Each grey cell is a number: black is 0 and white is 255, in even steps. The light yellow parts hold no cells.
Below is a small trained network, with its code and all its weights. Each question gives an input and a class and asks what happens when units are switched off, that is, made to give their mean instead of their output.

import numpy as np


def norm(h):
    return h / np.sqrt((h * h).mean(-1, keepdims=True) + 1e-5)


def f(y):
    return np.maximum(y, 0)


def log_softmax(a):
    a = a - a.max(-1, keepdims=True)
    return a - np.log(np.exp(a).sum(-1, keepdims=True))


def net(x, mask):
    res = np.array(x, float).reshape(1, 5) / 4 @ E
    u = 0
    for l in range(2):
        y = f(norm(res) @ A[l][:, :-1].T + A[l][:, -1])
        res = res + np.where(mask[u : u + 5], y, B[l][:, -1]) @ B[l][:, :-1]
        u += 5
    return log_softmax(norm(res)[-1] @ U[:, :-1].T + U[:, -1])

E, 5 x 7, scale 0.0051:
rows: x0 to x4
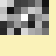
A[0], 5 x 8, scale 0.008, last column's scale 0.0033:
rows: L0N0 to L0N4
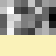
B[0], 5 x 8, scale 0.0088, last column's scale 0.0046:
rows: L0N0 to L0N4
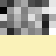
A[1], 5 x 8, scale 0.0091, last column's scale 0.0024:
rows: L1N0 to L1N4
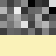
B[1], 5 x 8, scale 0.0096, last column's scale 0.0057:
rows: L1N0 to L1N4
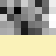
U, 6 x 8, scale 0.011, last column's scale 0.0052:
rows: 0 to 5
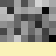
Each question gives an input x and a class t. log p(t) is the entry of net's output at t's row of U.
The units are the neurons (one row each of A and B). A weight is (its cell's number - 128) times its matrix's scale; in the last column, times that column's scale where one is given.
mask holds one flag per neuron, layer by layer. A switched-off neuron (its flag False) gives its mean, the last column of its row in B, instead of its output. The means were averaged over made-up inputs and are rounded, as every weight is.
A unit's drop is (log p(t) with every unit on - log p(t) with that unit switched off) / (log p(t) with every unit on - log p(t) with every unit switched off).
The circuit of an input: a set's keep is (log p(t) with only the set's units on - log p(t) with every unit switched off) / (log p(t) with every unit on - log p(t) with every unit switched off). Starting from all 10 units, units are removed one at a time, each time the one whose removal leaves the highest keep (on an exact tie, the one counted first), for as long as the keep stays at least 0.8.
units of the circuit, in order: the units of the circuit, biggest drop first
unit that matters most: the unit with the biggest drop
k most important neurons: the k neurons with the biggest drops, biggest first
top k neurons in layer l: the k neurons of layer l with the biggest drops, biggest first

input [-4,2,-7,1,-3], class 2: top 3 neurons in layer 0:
(L0N1; L0N2; L0N3)
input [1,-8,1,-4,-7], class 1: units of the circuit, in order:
(L0N3; L0N4)
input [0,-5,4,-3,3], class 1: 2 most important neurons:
(L0N3; L0N2)
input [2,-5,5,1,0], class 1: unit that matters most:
L0N4
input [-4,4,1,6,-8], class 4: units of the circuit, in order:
(L1N1; L0N4; L1N0)
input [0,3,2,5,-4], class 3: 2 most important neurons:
(L0N1; L1N0)
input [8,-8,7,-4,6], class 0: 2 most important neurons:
(L0N1; L1N0)
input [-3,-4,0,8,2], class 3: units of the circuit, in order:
(L1N0; L1N2)
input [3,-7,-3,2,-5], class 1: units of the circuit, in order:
(L0N4; L0N2)
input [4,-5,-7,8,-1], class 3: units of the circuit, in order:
(L1N0; L1N2)
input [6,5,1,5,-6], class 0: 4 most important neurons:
(L0N1; L0N0; L0N4; L1N2)
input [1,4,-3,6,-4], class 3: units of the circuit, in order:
(L1N0; L0N3)
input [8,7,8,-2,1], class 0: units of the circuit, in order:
(L0N1; L1N0; L0N4)
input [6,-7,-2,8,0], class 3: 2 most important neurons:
(L0N4; L1N2)
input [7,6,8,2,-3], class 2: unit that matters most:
L1N3
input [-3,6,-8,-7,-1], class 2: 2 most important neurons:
(L1N4; L0N4)
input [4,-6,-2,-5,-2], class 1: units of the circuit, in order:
(L0N4; L0N3)
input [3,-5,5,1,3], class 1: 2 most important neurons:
(L0N4; L0N3)
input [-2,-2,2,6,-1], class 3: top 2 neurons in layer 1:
(L1N0; L1N4)
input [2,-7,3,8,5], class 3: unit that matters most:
L1N0
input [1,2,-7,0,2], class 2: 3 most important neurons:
(L1N4; L0N4; L0N1)
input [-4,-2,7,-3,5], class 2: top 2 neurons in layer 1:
(L1N3; L1N1)
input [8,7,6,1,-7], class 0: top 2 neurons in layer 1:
(L1N0; L1N1)
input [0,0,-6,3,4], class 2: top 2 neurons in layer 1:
(L1N4; L1N1)
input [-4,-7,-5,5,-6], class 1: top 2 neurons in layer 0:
(L0N2; L0N1)
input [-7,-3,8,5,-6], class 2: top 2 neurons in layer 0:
(L0N1; L0N3)
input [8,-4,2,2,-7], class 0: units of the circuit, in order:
(L0N1)
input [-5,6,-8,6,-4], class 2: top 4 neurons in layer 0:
(L0N1; L0N4; L0N3; L0N2)
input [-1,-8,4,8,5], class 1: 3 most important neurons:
(L0N4; L0N2; L0N3)
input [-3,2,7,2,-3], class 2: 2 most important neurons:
(L1N3; L0N1)
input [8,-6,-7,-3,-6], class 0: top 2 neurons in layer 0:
(L0N1; L0N2)
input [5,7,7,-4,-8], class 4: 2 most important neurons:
(L1N1; L0N4)
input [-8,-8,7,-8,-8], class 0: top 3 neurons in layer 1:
(L1N0; L1N1; L1N3)
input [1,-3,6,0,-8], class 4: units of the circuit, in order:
(L1N1)
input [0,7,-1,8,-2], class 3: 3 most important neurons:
(L1N0; L0N1; L0N3)
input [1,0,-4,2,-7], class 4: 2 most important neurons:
(L1N1; L0N0)
